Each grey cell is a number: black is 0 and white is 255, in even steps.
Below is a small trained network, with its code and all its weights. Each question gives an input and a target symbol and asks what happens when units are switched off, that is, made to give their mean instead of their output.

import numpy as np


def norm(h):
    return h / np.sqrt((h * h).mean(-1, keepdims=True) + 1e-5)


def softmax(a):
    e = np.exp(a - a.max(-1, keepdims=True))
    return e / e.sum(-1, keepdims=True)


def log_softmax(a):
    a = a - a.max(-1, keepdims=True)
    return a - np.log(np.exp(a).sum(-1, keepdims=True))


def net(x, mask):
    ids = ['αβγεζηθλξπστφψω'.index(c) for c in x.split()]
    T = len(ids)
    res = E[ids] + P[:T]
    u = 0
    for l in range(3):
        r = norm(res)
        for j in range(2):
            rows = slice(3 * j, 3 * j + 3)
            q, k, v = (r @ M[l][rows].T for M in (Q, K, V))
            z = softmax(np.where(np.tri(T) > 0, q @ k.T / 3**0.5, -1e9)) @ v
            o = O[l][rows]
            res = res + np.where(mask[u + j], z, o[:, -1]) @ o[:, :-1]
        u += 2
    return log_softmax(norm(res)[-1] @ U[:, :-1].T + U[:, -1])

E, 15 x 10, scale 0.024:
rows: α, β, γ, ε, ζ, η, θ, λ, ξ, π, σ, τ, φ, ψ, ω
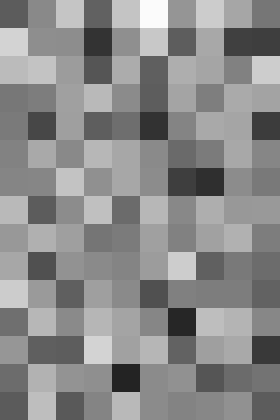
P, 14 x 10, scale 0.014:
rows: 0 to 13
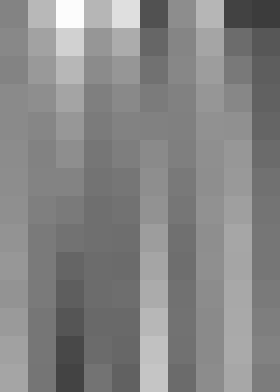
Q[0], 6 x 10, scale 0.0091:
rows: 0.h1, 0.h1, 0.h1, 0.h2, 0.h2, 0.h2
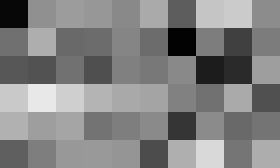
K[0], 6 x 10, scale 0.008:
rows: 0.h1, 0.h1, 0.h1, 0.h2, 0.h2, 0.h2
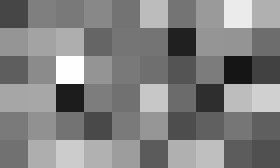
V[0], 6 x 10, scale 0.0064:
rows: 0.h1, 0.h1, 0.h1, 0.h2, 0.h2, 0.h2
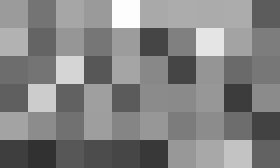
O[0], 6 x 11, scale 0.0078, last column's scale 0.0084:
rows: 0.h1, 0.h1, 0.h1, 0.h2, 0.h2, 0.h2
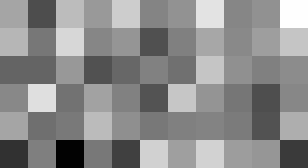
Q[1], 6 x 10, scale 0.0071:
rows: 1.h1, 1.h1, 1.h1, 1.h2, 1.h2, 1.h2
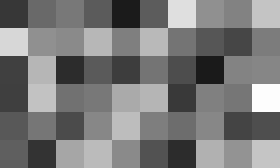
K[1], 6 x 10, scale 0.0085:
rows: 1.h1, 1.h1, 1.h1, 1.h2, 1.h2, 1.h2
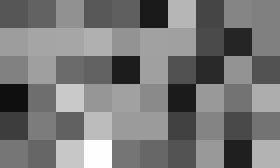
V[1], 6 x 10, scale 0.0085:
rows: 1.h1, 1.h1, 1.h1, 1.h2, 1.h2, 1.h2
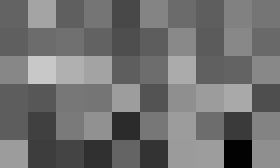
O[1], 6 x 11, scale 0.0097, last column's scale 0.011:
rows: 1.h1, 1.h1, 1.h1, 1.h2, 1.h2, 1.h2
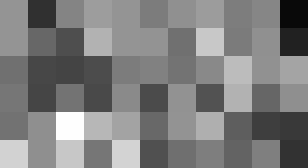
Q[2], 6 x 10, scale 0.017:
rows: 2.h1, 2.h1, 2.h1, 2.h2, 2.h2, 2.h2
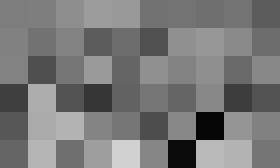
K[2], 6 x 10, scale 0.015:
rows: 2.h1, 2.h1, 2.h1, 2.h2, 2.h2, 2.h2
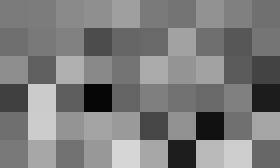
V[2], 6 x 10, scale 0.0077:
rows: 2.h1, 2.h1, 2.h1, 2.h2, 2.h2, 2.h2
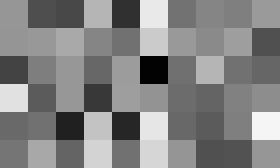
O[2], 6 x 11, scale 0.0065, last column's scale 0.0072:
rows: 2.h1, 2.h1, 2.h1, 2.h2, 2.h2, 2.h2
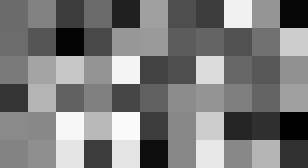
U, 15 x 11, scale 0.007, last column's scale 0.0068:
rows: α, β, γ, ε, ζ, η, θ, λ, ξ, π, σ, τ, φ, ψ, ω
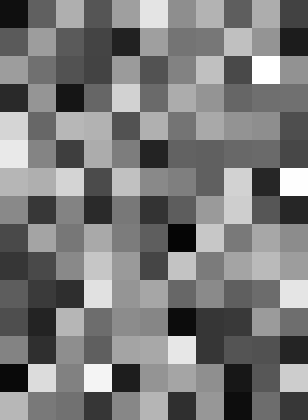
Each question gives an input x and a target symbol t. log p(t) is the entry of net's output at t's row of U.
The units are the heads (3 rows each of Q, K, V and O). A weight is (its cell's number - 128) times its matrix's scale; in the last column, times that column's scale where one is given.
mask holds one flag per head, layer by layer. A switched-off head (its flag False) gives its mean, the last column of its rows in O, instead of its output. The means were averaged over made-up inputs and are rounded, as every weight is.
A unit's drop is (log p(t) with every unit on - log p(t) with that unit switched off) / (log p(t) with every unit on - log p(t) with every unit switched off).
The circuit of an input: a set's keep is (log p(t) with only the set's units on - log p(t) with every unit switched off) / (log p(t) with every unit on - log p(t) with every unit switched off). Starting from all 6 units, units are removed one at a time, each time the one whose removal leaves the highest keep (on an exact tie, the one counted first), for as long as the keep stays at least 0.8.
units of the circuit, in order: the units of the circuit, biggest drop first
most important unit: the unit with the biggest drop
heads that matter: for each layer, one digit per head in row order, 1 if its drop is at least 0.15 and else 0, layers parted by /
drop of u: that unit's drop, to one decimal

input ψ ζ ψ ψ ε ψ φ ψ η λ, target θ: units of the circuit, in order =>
(2.h2)
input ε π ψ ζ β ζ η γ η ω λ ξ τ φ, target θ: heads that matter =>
00 / 10 / 01
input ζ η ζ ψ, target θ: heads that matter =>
00 / 01 / 11
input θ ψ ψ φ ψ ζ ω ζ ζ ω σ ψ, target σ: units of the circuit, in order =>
(1.h1; 0.h1)
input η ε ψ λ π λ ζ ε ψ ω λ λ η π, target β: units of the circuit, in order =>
(2.h2; 2.h1)
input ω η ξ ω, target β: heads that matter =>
00 / 01 / 01
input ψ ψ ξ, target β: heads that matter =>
00 / 00 / 01
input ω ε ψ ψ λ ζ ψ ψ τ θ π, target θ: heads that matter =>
10 / 11 / 01
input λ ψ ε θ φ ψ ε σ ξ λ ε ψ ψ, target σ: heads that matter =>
10 / 10 / 11
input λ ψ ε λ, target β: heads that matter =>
00 / 10 / 01
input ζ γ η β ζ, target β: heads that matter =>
01 / 00 / 01
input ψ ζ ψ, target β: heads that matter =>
11 / 10 / 01
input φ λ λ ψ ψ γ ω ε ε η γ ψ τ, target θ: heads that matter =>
01 / 10 / 01
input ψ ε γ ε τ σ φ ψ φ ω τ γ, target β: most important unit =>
2.h1
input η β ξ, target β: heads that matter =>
01 / 01 / 01
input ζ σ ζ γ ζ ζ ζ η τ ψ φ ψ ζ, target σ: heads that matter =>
01 / 10 / 01
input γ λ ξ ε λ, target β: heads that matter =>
00 / 11 / 01
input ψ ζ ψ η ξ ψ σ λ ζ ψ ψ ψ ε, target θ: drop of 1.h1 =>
0.2
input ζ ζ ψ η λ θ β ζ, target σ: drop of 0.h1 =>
-0.1
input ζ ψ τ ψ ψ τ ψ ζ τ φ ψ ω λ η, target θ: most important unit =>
1.h1
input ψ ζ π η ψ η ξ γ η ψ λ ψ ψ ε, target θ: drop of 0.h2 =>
-0.1
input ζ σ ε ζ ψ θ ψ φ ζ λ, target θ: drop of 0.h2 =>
-0.1
